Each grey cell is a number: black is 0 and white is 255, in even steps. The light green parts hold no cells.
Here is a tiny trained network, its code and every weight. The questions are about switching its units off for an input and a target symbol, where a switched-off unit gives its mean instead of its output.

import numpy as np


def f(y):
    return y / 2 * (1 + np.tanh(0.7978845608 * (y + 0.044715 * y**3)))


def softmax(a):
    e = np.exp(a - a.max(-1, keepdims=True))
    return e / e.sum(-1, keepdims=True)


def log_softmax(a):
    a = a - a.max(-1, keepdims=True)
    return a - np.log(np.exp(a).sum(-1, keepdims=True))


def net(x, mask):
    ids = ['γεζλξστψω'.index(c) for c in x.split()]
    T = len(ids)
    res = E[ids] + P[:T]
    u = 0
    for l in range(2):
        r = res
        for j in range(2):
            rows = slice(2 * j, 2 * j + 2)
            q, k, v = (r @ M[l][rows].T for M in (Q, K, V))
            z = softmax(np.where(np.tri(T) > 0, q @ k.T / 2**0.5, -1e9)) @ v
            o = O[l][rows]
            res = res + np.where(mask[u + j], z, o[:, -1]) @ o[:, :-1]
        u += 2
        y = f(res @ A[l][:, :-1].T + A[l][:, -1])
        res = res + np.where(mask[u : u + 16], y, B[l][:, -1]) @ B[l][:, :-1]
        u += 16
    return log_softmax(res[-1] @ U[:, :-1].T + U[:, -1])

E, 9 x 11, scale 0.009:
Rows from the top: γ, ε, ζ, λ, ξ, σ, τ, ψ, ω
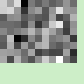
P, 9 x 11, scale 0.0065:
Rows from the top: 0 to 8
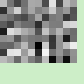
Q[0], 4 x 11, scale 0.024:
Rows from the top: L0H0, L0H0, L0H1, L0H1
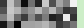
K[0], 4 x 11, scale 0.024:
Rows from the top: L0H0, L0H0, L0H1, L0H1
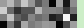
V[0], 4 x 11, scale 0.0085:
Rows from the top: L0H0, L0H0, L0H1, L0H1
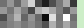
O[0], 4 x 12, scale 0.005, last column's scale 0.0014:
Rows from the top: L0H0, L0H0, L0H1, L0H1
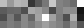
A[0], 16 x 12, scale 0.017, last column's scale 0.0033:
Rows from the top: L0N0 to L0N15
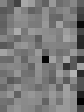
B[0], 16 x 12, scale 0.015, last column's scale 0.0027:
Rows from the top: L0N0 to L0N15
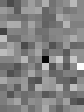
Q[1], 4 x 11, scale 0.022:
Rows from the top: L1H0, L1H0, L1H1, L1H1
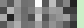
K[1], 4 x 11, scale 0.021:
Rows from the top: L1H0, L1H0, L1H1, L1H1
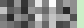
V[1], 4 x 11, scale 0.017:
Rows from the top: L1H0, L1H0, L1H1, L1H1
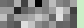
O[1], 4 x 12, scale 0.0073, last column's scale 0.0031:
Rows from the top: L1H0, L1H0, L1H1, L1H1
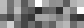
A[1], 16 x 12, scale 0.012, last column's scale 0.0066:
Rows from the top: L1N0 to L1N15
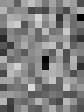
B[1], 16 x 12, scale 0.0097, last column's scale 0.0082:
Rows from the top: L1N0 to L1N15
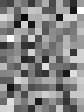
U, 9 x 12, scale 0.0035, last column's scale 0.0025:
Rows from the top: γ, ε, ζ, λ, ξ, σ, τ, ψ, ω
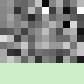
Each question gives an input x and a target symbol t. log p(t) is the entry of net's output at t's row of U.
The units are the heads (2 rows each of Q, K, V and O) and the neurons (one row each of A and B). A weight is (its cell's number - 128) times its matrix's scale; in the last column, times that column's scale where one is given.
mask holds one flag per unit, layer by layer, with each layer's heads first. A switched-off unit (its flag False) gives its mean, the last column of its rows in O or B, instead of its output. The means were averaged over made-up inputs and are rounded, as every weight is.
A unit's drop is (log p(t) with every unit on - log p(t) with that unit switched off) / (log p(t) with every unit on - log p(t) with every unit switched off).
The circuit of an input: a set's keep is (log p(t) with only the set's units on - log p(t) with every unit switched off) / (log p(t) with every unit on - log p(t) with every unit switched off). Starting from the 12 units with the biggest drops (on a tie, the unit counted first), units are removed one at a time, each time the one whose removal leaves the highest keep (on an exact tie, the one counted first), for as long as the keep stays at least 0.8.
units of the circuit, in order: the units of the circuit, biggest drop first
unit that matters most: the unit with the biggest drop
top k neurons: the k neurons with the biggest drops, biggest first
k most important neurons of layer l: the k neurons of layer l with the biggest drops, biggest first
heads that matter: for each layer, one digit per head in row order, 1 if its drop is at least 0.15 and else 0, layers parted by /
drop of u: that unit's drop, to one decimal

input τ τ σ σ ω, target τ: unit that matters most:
L1H0
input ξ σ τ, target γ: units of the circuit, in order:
(L0H1; L0N8; L1N8)
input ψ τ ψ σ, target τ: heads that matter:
10 / 00
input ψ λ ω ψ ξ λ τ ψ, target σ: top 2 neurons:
(L0N9; L1N3)
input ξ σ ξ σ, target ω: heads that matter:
00 / 10
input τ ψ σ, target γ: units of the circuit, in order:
(L0N8; L0H1; L1N8)
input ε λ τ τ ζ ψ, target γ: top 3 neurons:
(L0N8; L1N8; L1N1)
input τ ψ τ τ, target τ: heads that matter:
10 / 00
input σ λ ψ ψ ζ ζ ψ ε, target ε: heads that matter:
00 / 11
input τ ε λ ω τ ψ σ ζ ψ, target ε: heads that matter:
00 / 00
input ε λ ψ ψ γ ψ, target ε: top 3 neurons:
(L1N8; L0N9; L1N11)
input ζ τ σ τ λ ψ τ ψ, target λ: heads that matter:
10 / 00
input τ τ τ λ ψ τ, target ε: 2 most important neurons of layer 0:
(L0N11; L0N9)
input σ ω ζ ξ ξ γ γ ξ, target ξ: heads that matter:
00 / 11
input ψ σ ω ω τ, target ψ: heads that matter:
10 / 10
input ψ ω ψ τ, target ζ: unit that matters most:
L1H1
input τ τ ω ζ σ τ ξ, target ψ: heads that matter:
10 / 10
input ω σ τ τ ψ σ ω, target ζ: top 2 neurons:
(L1N6; L1N15)
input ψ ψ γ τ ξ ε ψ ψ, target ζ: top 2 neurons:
(L0N9; L0N7)
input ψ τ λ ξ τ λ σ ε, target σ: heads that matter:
00 / 10
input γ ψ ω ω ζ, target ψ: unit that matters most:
L0H0
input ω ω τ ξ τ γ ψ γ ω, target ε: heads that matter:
01 / 00
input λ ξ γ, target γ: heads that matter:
00 / 00
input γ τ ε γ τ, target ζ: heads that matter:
00 / 11
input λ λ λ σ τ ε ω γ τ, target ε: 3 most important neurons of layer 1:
(L1N8; L1N13; L1N11)
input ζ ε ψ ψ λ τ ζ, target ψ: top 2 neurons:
(L1N12; L0N10)
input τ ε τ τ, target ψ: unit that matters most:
L1N12
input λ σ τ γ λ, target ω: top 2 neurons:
(L1N5; L0N7)
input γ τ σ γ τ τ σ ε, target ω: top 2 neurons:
(L1N5; L0N4)
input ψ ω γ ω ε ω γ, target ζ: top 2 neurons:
(L0N9; L1N6)
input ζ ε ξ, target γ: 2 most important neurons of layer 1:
(L1N8; L1N7)
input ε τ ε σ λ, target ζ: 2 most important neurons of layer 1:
(L1N15; L1N6)
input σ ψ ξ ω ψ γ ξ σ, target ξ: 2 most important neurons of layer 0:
(L0N9; L0N7)
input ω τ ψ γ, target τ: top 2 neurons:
(L1N11; L1N1)
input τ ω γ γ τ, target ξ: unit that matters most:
L1H1
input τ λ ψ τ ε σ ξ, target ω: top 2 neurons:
(L0N9; L1N14)
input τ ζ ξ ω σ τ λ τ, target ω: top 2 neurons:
(L1N5; L0N4)
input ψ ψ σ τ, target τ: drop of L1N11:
0.4
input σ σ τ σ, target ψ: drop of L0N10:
0.0
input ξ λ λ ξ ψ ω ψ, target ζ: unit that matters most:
L1H1
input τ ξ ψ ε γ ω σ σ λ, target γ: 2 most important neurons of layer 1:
(L1N8; L1N1)
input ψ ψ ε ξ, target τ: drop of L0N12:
0.1
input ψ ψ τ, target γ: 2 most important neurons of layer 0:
(L0N8; L0N9)
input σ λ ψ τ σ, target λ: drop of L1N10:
0.4
